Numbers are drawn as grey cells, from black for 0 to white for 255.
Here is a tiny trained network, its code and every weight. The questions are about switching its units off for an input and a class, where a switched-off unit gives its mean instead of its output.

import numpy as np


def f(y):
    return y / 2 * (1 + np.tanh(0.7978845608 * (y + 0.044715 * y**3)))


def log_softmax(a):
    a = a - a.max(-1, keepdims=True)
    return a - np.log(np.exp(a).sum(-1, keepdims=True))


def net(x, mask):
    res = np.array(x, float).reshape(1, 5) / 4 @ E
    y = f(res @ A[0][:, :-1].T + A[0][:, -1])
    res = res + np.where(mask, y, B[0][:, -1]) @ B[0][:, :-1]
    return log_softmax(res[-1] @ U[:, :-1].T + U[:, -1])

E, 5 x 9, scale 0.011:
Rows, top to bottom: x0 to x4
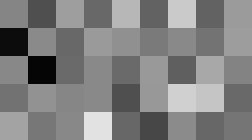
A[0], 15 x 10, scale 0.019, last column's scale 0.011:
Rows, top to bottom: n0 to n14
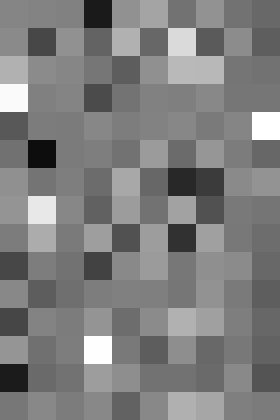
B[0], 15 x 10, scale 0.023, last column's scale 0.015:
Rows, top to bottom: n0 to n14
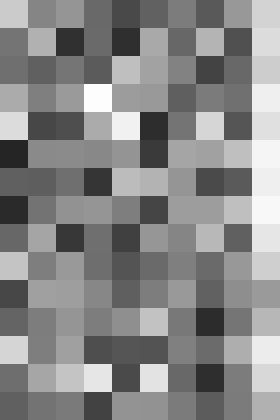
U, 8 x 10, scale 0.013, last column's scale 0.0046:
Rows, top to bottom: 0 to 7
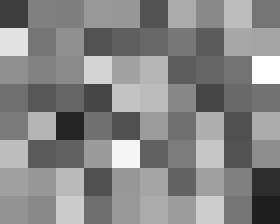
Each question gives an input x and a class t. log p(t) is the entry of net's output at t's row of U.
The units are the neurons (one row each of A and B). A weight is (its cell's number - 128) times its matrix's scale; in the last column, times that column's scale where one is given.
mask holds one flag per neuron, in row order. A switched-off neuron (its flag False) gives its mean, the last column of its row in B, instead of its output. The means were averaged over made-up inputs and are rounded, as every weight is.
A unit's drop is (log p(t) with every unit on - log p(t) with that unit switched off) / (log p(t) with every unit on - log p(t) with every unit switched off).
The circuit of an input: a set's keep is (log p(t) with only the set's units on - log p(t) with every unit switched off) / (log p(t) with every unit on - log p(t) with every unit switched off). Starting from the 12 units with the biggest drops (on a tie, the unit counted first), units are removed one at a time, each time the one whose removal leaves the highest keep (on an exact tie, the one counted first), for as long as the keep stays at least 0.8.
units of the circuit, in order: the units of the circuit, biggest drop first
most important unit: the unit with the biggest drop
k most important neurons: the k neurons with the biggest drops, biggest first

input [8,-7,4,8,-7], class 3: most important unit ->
n2
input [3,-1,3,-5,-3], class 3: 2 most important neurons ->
[n6; n7]
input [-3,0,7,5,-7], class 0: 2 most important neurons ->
[n5; n12]
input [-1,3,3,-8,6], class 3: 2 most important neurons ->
[n6; n0]
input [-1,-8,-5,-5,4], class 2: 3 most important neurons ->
[n3; n4; n5]
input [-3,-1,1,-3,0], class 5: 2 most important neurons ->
[n1; n13]
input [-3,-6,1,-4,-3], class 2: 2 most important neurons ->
[n3; n4]
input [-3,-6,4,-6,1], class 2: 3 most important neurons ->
[n3; n4; n2]
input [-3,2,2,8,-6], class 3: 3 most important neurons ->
[n11; n2; n12]
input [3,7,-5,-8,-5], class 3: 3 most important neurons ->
[n6; n3; n5]
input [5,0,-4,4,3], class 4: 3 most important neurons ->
[n1; n5; n6]
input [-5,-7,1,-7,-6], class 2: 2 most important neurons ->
[n3; n12]
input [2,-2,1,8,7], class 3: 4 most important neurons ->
[n2; n14; n0; n9]
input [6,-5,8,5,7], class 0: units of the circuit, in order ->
[n5]
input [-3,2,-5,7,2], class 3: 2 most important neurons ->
[n5; n11]
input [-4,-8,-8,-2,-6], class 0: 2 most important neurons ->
[n7; n13]
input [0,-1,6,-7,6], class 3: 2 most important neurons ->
[n6; n7]
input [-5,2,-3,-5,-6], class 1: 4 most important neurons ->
[n0; n9; n1; n2]
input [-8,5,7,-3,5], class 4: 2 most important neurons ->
[n8; n7]
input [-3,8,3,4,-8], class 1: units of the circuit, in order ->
[n9]
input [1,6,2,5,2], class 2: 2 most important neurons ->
[n13; n6]
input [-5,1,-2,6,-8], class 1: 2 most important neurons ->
[n0; n9]
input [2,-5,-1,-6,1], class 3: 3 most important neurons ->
[n6; n4; n13]
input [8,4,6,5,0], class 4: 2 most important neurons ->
[n1; n7]
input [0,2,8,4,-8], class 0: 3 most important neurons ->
[n5; n12; n10]
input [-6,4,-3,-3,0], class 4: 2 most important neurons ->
[n8; n3]
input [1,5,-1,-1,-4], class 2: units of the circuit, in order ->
[n13]
